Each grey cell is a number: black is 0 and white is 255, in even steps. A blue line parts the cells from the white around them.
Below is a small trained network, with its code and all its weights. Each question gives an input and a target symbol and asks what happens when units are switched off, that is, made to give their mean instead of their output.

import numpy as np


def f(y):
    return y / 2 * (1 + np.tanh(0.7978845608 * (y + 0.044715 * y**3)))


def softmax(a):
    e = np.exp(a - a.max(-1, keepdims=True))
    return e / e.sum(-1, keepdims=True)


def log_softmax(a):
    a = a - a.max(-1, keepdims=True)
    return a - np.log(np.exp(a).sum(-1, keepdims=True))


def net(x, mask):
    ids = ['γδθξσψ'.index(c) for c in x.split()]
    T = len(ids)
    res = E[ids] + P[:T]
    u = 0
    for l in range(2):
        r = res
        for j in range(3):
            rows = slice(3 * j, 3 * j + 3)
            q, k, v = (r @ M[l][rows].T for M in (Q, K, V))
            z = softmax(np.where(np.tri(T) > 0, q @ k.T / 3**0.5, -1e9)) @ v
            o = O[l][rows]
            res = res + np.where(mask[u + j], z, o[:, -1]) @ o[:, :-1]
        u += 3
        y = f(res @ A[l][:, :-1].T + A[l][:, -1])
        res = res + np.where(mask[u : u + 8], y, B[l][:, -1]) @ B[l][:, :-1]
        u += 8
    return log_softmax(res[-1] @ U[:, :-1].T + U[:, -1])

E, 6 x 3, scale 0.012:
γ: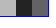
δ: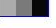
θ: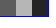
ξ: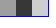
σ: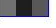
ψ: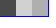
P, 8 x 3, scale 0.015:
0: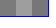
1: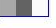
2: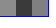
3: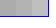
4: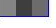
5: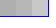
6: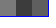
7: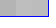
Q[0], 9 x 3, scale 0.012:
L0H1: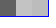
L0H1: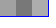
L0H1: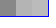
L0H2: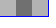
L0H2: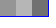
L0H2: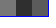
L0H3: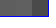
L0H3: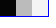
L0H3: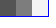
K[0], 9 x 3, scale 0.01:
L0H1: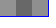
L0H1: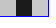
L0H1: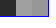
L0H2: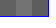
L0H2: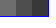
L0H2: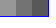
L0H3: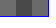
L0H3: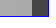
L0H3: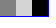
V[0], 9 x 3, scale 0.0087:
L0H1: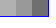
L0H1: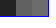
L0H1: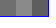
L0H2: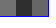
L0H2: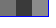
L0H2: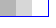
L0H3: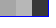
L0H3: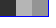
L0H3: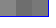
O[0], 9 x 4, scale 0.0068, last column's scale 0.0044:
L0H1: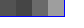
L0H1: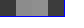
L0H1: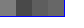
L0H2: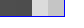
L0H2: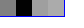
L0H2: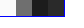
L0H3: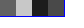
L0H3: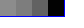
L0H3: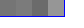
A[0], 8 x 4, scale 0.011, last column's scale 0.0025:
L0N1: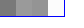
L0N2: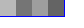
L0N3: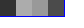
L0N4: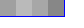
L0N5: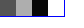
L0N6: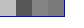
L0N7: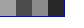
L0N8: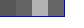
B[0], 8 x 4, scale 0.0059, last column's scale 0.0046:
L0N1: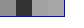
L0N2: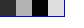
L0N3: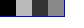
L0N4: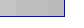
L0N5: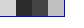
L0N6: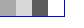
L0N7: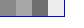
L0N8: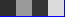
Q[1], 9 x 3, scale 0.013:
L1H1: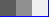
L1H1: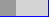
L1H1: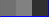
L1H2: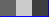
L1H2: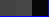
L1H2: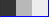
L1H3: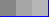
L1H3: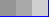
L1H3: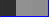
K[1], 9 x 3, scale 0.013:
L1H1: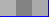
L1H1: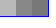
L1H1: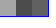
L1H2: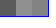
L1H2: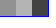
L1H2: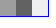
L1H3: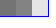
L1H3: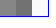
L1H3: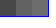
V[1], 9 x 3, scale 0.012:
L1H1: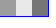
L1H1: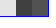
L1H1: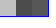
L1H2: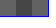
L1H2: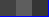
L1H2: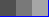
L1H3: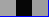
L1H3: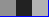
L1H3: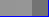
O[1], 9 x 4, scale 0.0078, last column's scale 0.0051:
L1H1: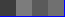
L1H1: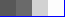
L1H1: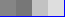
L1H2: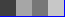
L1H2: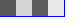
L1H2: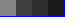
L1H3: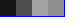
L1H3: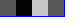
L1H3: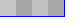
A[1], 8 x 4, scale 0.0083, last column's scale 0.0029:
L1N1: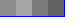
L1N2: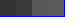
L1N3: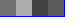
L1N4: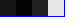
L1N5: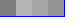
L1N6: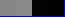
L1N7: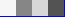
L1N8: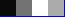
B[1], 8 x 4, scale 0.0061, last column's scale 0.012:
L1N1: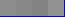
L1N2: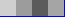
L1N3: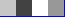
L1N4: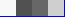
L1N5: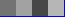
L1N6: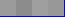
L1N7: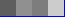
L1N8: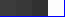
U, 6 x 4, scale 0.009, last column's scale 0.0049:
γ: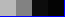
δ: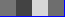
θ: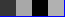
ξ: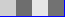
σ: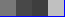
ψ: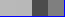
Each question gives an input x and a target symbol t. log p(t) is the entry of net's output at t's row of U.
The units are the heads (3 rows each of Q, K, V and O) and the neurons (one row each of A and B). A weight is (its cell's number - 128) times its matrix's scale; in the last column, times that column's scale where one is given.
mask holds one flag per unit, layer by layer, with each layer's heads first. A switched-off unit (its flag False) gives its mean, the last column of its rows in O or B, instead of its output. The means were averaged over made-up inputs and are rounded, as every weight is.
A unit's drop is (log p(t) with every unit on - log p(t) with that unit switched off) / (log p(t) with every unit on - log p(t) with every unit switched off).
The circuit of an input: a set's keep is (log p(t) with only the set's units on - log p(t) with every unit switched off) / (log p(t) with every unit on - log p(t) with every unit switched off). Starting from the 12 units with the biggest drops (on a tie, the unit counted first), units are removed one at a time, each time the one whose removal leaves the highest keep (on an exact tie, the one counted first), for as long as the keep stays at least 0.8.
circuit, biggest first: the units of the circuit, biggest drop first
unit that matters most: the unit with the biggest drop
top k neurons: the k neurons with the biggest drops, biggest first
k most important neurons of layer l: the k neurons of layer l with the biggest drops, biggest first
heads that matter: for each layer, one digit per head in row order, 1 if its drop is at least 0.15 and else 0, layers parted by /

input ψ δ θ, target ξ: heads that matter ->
010 / 101
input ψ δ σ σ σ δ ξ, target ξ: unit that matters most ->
L0H2
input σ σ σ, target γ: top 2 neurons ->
(L0N8, L1N4)
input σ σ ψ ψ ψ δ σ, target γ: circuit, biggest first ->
(L1H1, L0H2, L0N3)
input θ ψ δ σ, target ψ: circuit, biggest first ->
(L1H3, L0H2)
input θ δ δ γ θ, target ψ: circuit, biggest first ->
(L1H3, L0H3)
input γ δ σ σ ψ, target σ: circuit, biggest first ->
(L1H3, L1N4, L1N8, L0H2)
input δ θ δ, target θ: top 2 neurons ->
(L0N5, L1N8)
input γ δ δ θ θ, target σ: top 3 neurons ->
(L0N2, L0N6, L1N4)
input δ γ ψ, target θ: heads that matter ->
011 / 010
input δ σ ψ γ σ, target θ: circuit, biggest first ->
(L0N5, L1H2, L0H1, L0N4)
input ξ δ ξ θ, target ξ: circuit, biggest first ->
(L0H2, L1H2, L1N8)
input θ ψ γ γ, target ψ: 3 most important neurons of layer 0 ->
(L0N2, L0N4, L0N6)
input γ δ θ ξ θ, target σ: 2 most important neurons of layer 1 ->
(L1N8, L1N4)
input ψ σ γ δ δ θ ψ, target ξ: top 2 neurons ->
(L0N5, L0N2)
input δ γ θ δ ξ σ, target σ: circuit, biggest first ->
(L1H3, L1N8)
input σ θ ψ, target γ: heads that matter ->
000 / 111
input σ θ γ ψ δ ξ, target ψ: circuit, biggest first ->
(L1H1, L1N8)
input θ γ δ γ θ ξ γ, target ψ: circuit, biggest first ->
(L1H3, L0H3)
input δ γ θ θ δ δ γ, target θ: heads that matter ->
101 / 010
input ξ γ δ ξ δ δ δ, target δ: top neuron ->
(L0N2)
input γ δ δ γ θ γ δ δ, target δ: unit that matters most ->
L1H2
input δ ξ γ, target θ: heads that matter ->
001 / 010
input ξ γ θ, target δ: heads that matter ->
010 / 010
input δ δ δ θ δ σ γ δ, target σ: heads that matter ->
110 / 011
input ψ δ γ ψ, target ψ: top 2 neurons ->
(L0N4, L1N5)
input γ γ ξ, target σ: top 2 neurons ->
(L1N8, L0N8)
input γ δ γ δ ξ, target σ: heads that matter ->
000 / 001
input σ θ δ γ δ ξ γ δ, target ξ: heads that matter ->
000 / 110
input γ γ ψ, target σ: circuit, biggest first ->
(L1H3, L1N8, L1N4)
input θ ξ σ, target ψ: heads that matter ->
010 / 001
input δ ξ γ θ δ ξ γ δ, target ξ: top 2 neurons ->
(L1N8, L0N6)
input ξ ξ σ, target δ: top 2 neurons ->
(L0N6, L0N2)
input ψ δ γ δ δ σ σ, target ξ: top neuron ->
(L0N2)
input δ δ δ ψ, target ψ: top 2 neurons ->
(L0N4, L0N2)
